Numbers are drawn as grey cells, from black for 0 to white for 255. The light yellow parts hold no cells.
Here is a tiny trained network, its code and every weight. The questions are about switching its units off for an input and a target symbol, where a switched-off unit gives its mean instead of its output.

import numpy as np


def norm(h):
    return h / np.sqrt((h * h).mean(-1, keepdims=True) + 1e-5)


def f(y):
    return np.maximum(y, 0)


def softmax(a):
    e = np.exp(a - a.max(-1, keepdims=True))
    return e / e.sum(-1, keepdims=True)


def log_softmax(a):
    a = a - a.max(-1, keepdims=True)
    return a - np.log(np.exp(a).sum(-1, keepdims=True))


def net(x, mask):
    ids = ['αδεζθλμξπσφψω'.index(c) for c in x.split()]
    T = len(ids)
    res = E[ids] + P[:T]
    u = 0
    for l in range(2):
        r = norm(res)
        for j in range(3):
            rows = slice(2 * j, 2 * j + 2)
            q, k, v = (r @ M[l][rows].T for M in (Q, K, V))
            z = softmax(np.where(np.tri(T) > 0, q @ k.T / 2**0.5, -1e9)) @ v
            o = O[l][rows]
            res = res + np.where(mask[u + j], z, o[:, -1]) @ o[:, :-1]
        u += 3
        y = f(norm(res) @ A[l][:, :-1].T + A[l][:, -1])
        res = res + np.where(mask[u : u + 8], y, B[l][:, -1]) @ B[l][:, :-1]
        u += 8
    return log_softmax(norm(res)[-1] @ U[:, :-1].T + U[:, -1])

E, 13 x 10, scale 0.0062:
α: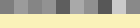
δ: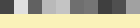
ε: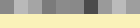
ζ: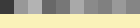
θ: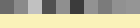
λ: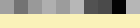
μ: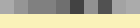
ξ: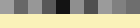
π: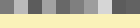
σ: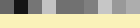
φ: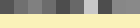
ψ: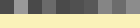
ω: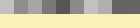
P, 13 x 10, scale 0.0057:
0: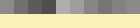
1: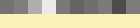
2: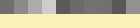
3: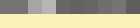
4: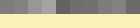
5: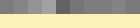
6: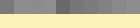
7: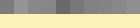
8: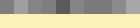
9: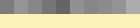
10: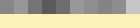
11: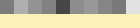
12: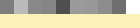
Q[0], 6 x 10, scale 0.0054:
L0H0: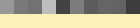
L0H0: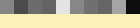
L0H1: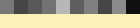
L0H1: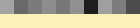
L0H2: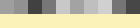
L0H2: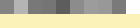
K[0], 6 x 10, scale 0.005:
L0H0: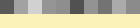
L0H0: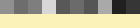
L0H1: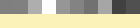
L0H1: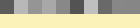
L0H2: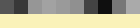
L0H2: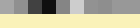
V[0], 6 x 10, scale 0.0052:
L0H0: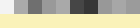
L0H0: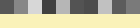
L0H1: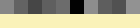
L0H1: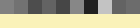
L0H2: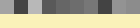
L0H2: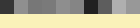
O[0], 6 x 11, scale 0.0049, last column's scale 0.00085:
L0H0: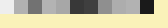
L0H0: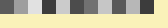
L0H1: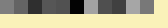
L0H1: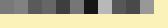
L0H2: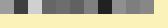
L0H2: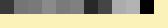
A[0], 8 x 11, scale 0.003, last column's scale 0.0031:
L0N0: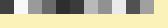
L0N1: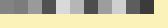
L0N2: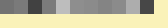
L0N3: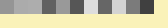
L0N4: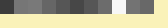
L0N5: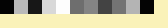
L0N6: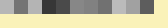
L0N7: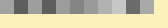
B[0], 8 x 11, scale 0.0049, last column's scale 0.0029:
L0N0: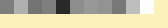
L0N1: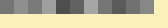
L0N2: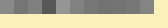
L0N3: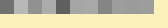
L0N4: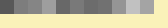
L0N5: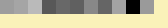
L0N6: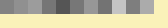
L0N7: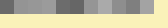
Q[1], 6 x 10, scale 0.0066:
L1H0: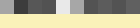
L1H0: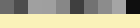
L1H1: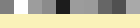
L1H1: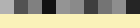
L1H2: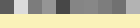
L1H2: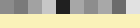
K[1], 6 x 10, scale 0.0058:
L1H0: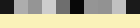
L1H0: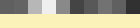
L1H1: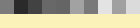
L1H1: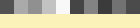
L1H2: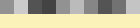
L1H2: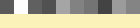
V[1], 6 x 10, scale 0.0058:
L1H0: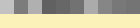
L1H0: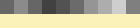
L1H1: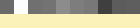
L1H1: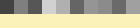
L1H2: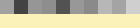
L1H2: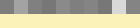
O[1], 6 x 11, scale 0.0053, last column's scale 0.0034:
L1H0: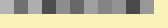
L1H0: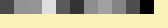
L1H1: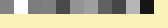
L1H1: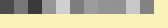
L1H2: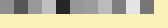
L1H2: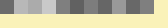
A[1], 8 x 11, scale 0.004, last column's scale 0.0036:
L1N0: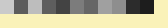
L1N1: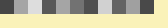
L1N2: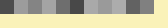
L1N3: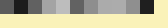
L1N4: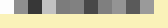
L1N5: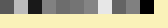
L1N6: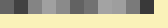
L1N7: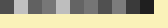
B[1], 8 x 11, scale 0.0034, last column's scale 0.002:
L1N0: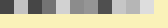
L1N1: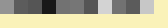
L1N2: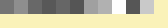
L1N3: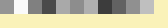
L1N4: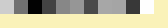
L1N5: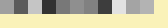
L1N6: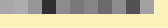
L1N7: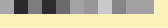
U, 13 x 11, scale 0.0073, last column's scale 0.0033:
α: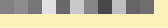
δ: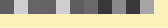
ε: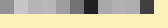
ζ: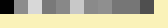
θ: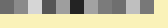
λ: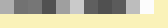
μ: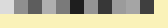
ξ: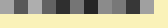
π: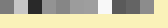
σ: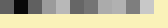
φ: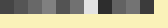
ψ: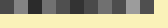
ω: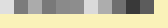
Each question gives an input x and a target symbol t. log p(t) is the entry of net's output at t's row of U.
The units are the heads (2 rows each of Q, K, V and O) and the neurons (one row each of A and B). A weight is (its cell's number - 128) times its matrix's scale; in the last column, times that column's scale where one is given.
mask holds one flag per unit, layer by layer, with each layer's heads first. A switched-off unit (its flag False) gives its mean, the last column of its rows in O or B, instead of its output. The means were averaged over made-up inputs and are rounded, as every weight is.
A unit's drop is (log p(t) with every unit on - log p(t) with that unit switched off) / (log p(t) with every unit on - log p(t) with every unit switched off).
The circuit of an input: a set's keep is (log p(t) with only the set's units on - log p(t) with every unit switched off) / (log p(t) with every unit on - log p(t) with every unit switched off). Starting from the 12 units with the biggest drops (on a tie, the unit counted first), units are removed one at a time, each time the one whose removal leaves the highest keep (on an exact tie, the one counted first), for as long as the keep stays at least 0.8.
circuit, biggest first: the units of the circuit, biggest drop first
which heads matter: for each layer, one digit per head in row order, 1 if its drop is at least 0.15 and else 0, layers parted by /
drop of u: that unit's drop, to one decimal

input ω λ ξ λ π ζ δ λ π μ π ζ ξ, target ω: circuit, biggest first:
[L0H2; L1H0]
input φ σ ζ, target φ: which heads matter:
110 / 000
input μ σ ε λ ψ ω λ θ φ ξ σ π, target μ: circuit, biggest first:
[L0H1; L0H0]
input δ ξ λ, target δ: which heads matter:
000 / 001
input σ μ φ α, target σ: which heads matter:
000 / 010
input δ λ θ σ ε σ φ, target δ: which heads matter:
000 / 001
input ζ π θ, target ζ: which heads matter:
110 / 000
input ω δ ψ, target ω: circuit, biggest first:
[L0H2]
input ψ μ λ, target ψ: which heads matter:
010 / 000
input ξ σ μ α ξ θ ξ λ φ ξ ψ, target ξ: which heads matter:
000 / 010
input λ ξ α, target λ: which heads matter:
000 / 100
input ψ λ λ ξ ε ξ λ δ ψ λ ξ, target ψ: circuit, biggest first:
[L0H1; L0H2; L1H0]
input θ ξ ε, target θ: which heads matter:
110 / 000
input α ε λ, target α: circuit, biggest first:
[L0H0; L0H1]
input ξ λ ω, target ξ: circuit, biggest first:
[L0H1]
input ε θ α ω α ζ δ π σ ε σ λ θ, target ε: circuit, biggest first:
[L0H0; L0H1]
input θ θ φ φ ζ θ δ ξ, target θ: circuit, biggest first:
[L0H0; L0H1]
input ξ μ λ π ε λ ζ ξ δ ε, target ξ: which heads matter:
010 / 010
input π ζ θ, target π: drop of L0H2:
0.4
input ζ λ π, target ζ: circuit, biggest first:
[L0H0]
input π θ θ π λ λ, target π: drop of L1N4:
0.0
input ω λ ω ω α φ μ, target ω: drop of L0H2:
0.7
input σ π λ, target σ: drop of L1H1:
0.6
